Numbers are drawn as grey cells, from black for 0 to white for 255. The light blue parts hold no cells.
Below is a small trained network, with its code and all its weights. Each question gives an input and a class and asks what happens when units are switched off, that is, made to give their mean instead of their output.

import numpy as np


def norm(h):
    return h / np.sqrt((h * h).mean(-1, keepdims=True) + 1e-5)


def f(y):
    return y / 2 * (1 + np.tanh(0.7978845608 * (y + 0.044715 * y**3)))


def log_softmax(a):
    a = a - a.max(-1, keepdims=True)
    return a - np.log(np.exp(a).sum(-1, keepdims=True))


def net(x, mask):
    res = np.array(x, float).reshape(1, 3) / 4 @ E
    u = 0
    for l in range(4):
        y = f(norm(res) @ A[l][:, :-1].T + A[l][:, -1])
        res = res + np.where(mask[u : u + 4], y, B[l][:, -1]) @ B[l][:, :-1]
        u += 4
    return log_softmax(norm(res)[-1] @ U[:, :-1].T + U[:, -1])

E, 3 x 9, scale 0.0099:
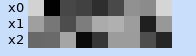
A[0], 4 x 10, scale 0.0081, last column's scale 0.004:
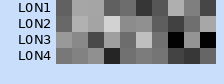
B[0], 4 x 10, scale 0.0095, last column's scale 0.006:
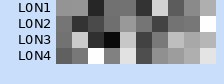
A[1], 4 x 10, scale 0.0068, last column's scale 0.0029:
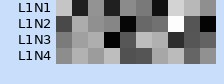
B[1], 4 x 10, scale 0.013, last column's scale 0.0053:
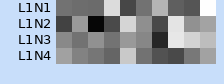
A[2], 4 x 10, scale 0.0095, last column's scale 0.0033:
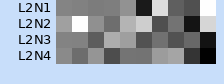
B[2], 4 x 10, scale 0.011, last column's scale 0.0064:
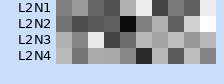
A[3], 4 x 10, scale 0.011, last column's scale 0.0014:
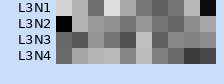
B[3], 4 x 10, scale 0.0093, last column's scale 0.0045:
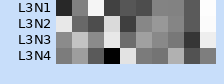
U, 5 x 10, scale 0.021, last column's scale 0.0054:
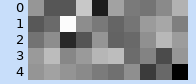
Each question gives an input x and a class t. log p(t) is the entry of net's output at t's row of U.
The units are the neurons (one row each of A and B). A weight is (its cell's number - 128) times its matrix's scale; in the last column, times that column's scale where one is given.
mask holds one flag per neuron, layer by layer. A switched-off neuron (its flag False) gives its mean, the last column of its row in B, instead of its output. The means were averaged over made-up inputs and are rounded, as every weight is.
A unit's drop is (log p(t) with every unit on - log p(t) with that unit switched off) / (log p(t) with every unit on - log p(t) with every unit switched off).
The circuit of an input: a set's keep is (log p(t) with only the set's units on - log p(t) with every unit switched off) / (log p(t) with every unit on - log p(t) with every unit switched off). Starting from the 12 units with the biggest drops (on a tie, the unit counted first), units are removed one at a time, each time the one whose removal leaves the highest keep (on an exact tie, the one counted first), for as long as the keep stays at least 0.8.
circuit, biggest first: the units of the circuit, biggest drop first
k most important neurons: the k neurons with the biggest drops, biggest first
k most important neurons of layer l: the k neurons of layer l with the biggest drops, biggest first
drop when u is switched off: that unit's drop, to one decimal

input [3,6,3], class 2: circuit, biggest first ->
L0N3
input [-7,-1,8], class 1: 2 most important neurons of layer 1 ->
L1N3, L1N1
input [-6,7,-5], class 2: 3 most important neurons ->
L0N3, L1N1, L0N2
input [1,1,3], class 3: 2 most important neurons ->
L0N4, L2N1
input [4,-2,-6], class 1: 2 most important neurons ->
L3N1, L0N2
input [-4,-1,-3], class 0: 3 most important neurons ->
L1N1, L0N4, L2N1
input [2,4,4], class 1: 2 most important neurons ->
L1N3, L0N2
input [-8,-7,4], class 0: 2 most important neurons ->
L2N2, L3N2
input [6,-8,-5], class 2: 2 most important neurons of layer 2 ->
L2N2, L2N1
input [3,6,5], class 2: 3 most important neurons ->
L0N3, L3N1, L1N3
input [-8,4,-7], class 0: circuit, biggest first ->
L2N2, L3N2
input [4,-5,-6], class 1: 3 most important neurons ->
L3N1, L0N2, L2N2
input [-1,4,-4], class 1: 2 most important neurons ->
L2N2, L3N1
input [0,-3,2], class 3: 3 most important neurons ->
L0N4, L2N1, L2N2
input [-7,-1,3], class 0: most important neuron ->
L2N2
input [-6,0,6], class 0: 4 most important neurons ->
L3N2, L2N2, L2N3, L3N1
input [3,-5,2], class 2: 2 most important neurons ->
L1N2, L0N2
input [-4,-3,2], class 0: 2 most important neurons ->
L1N1, L2N2
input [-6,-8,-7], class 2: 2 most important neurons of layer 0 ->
L0N4, L0N1
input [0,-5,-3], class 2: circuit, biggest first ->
L1N2
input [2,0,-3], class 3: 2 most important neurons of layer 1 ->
L1N3, L1N1
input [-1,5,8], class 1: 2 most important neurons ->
L0N4, L1N3
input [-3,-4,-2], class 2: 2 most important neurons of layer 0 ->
L0N1, L0N4
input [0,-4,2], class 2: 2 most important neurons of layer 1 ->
L1N1, L1N2
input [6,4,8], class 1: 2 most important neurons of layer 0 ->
L0N4, L0N2
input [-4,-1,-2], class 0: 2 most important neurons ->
L1N1, L0N4
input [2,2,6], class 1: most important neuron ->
L1N3
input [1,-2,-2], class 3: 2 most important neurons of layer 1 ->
L1N3, L1N4
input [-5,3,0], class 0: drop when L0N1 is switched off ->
0.0
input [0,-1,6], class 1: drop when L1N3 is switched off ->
0.1
